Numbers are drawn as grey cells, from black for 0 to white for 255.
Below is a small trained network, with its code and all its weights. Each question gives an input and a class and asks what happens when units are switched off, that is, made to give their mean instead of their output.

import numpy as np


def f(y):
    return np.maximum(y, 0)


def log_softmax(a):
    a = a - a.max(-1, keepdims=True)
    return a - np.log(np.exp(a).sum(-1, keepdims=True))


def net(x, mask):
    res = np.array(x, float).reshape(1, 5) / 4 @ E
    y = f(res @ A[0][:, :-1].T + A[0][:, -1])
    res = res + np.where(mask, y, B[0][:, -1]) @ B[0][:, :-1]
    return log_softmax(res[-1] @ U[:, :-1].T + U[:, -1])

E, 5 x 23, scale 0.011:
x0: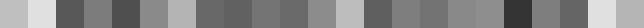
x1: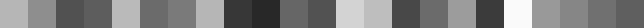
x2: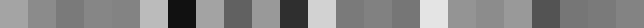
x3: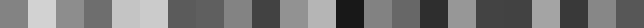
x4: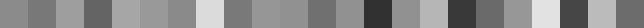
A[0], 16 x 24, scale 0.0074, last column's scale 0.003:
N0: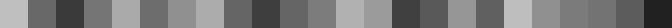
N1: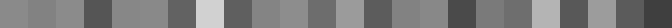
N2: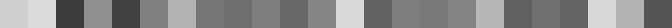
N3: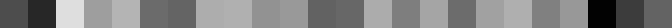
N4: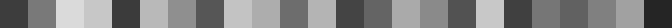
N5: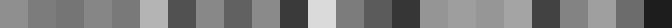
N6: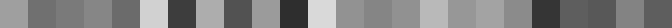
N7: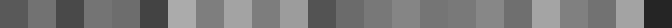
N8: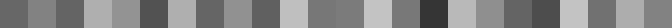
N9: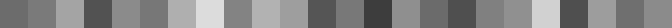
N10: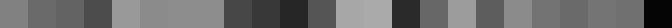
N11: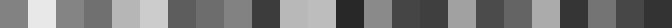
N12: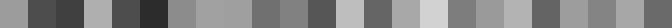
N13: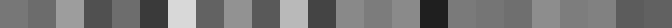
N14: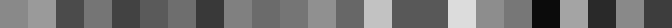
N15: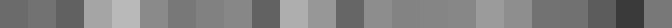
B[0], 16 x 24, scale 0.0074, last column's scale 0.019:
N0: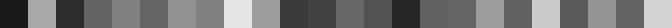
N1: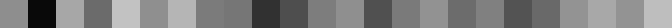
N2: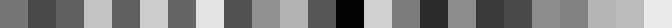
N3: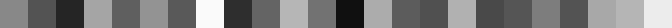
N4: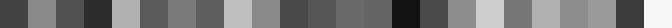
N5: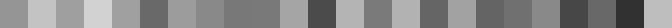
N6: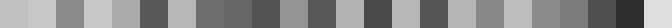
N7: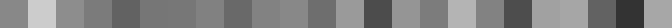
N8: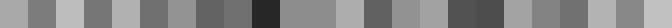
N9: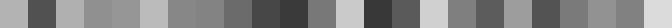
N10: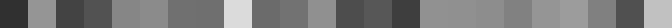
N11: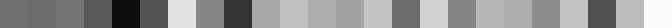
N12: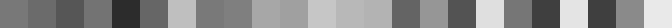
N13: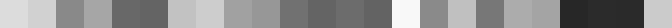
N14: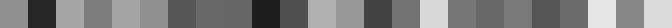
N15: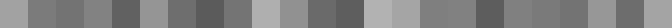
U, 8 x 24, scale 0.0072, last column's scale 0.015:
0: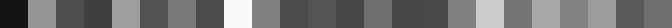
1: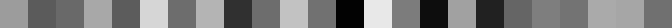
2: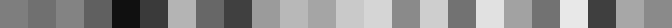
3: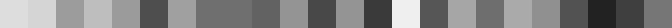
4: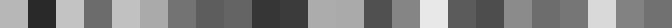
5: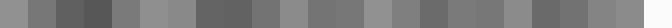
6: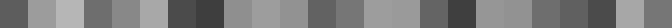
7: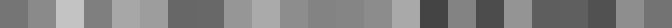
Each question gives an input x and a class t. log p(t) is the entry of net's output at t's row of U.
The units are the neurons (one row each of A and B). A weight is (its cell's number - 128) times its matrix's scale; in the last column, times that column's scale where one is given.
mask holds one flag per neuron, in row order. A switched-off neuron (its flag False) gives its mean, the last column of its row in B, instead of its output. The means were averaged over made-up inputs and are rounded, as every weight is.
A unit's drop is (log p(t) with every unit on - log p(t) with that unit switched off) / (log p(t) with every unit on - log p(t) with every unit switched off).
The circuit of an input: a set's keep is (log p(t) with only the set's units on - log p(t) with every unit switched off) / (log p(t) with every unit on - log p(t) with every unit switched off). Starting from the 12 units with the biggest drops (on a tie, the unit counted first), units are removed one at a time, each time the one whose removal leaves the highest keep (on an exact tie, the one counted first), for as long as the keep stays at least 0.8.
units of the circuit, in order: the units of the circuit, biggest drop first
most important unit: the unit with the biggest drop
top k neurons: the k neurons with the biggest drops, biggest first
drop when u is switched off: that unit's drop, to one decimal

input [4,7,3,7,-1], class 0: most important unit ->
N0
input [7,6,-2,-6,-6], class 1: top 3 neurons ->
[N2, N4, N11]
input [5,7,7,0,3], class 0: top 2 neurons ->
[N0, N10]
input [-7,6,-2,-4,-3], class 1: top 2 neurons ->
[N3, N4]
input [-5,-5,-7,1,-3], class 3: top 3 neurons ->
[N13, N2, N0]
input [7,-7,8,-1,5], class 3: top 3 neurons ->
[N6, N5, N3]
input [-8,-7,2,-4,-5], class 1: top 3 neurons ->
[N3, N0, N10]
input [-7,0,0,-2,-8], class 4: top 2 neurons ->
[N14, N2]
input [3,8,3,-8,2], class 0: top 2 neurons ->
[N0, N11]
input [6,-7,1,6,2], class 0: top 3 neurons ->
[N4, N3, N12]
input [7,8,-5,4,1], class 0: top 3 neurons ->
[N0, N10, N3]
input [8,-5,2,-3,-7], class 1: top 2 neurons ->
[N2, N9]
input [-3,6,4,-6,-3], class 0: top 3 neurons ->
[N0, N11, N10]
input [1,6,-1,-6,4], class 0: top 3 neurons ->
[N0, N11, N10]
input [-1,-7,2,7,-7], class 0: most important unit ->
N4
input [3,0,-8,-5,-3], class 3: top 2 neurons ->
[N13, N11]
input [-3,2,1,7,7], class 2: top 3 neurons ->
[N11, N14, N8]
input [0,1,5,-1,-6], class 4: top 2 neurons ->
[N14, N13]
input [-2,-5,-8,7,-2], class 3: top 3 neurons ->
[N13, N12, N8]
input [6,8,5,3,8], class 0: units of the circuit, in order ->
[N0]
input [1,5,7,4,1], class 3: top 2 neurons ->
[N6, N5]
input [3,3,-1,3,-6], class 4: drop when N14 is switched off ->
0.5
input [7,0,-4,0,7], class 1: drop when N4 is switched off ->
0.1
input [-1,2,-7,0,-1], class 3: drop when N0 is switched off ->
0.0
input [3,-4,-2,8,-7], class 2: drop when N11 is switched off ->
2.0
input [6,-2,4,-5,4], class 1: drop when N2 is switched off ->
2.2
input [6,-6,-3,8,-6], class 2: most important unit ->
N11
